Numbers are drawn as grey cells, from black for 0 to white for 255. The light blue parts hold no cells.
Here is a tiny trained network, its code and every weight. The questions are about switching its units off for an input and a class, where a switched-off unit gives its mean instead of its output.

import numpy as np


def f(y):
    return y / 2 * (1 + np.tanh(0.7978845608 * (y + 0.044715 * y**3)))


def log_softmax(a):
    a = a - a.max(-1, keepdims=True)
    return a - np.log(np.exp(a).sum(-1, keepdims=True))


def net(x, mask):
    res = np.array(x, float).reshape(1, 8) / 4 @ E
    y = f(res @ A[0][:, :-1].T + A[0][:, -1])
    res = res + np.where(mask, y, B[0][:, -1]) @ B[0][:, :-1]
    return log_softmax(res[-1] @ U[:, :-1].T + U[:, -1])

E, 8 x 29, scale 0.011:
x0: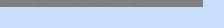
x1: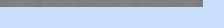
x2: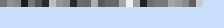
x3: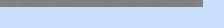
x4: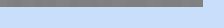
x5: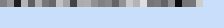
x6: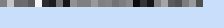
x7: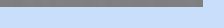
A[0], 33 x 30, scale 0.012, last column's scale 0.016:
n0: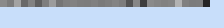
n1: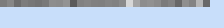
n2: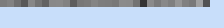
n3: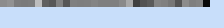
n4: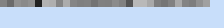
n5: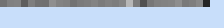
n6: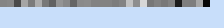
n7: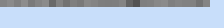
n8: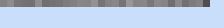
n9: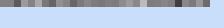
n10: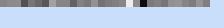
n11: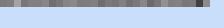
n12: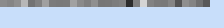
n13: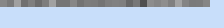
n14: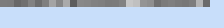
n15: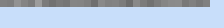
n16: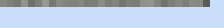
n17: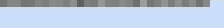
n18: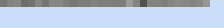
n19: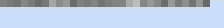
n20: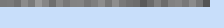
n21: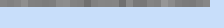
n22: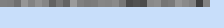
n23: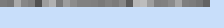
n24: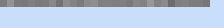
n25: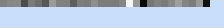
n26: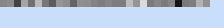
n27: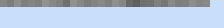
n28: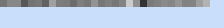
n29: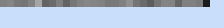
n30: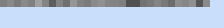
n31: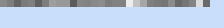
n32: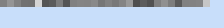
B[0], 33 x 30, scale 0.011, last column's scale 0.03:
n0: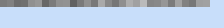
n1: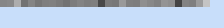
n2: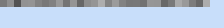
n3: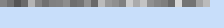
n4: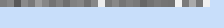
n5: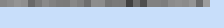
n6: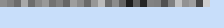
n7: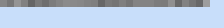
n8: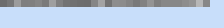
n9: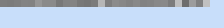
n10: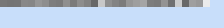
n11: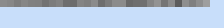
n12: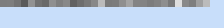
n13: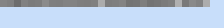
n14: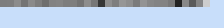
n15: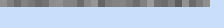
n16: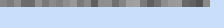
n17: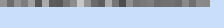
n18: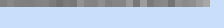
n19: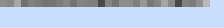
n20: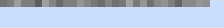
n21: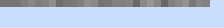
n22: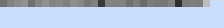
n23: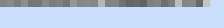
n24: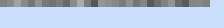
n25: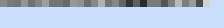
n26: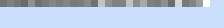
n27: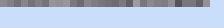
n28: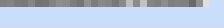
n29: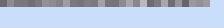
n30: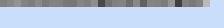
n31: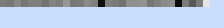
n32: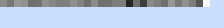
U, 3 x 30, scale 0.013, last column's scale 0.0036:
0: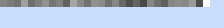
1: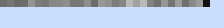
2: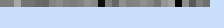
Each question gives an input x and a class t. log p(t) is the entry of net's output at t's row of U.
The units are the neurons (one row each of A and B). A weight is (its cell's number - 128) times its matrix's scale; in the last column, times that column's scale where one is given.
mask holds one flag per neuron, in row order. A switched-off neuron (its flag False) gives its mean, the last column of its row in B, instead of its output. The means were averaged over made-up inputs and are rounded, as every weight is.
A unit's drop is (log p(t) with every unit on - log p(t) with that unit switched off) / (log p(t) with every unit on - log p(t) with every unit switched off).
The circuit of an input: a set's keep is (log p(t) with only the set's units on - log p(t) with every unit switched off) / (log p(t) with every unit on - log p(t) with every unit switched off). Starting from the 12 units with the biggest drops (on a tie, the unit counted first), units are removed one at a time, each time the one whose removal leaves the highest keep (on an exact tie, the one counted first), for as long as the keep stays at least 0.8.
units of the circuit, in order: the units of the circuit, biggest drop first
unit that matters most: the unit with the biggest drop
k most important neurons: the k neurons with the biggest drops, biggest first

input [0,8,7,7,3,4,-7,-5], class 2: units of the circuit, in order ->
(n31)
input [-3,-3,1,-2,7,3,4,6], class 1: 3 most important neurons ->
(n25; n3; n26)
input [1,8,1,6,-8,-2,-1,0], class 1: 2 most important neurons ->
(n32; n6)
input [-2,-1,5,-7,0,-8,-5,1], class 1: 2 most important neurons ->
(n0; n32)
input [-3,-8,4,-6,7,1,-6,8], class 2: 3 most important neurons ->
(n31; n14; n26)
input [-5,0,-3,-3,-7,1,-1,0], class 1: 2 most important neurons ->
(n32; n6)
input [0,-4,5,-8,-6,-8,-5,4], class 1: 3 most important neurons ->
(n0; n32; n6)
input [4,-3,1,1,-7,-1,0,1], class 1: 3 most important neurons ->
(n6; n25; n32)
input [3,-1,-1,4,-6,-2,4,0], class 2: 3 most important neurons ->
(n4; n6; n25)
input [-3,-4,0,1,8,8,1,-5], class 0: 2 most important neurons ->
(n6; n28)
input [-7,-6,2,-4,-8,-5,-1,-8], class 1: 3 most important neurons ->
(n32; n6; n0)
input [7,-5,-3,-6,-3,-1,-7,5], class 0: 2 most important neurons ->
(n26; n23)
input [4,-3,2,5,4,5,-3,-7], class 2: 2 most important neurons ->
(n31; n14)
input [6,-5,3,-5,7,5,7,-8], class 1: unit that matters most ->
n3
